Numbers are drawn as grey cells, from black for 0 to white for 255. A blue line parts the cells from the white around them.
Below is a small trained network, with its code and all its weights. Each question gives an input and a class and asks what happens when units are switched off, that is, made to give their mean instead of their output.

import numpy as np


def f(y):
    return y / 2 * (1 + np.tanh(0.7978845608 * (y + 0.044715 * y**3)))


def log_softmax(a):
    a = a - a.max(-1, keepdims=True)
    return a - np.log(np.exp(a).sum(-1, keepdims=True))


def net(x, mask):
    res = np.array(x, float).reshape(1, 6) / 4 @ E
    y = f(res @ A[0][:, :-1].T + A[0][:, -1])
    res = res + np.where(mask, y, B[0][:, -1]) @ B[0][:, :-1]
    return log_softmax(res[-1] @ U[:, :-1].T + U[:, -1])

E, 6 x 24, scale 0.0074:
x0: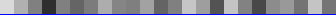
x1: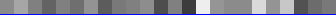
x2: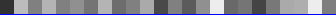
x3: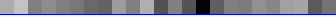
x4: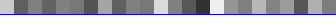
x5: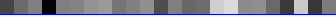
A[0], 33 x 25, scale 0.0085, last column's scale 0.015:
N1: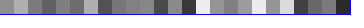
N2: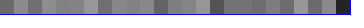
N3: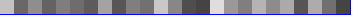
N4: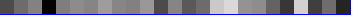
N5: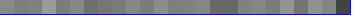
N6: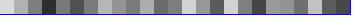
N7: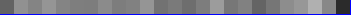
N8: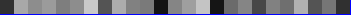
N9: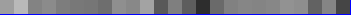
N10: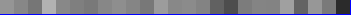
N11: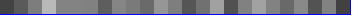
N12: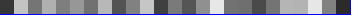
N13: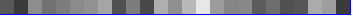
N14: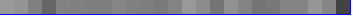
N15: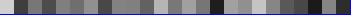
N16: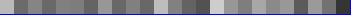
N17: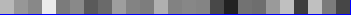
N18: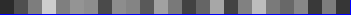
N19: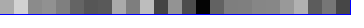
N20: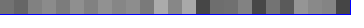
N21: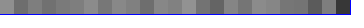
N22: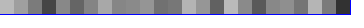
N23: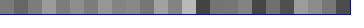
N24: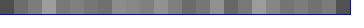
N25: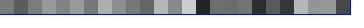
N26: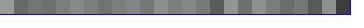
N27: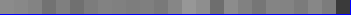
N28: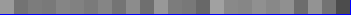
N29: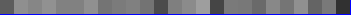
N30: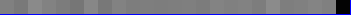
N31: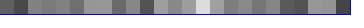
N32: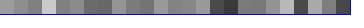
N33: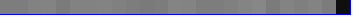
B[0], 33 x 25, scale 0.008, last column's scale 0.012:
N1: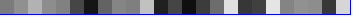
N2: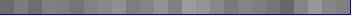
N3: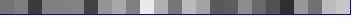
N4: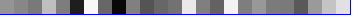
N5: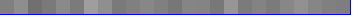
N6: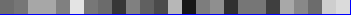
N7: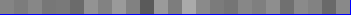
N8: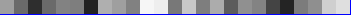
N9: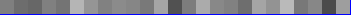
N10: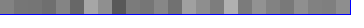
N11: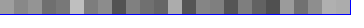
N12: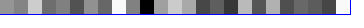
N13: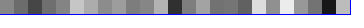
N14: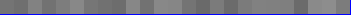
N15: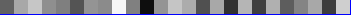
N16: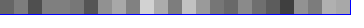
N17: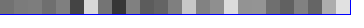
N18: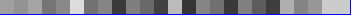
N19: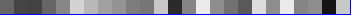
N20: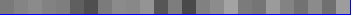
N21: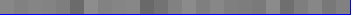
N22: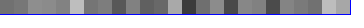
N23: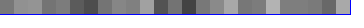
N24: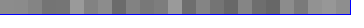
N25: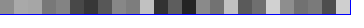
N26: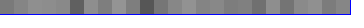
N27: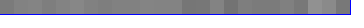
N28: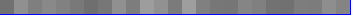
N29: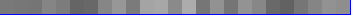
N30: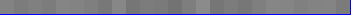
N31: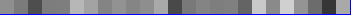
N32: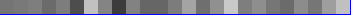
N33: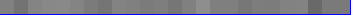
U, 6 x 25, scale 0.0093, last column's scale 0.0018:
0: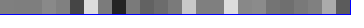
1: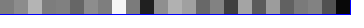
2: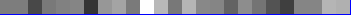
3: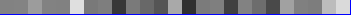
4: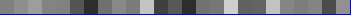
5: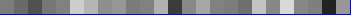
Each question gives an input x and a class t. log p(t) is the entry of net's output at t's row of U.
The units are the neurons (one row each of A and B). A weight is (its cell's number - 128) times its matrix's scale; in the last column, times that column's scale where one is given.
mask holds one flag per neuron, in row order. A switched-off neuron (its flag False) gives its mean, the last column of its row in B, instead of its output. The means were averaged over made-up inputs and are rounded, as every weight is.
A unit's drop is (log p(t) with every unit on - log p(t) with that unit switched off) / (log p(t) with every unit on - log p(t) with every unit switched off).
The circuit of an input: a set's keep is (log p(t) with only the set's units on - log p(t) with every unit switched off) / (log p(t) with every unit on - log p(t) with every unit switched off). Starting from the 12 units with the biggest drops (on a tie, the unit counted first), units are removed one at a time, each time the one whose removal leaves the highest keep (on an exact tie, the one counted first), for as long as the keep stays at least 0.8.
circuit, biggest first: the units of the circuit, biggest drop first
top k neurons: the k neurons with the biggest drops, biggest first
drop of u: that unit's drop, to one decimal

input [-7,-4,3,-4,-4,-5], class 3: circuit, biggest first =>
N18
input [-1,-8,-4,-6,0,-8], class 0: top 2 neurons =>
N17; N32
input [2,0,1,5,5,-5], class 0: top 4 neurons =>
N17; N8; N32; N13
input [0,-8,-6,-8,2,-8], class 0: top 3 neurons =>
N17; N32; N1
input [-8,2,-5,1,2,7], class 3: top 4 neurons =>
N18; N11; N17; N32
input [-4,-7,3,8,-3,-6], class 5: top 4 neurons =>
N19; N1; N9; N4
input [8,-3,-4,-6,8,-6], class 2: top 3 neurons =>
N3; N16; N18
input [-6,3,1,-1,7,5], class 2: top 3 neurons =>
N3; N16; N6
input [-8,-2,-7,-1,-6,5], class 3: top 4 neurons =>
N18; N12; N11; N24
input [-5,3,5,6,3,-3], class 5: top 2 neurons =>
N19; N15
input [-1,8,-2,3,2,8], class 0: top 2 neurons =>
N4; N25
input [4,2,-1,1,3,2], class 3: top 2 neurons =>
N8; N6
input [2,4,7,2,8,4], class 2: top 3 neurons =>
N3; N16; N15
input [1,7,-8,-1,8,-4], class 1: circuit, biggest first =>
N15
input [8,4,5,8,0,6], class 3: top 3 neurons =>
N6; N22; N13
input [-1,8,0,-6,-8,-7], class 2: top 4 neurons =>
N8; N4; N25; N29
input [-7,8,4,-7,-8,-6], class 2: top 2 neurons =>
N8; N25
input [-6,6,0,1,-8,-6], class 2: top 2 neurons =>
N8; N4
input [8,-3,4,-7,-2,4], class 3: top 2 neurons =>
N6; N22
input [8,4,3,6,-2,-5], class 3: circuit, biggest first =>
N6
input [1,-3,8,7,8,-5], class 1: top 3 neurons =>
N12; N8; N7
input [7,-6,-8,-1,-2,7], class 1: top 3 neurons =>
N15; N17; N32
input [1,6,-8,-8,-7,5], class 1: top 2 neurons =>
N15; N19
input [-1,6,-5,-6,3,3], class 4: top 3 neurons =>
N1; N12; N19
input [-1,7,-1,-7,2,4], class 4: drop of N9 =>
0.1
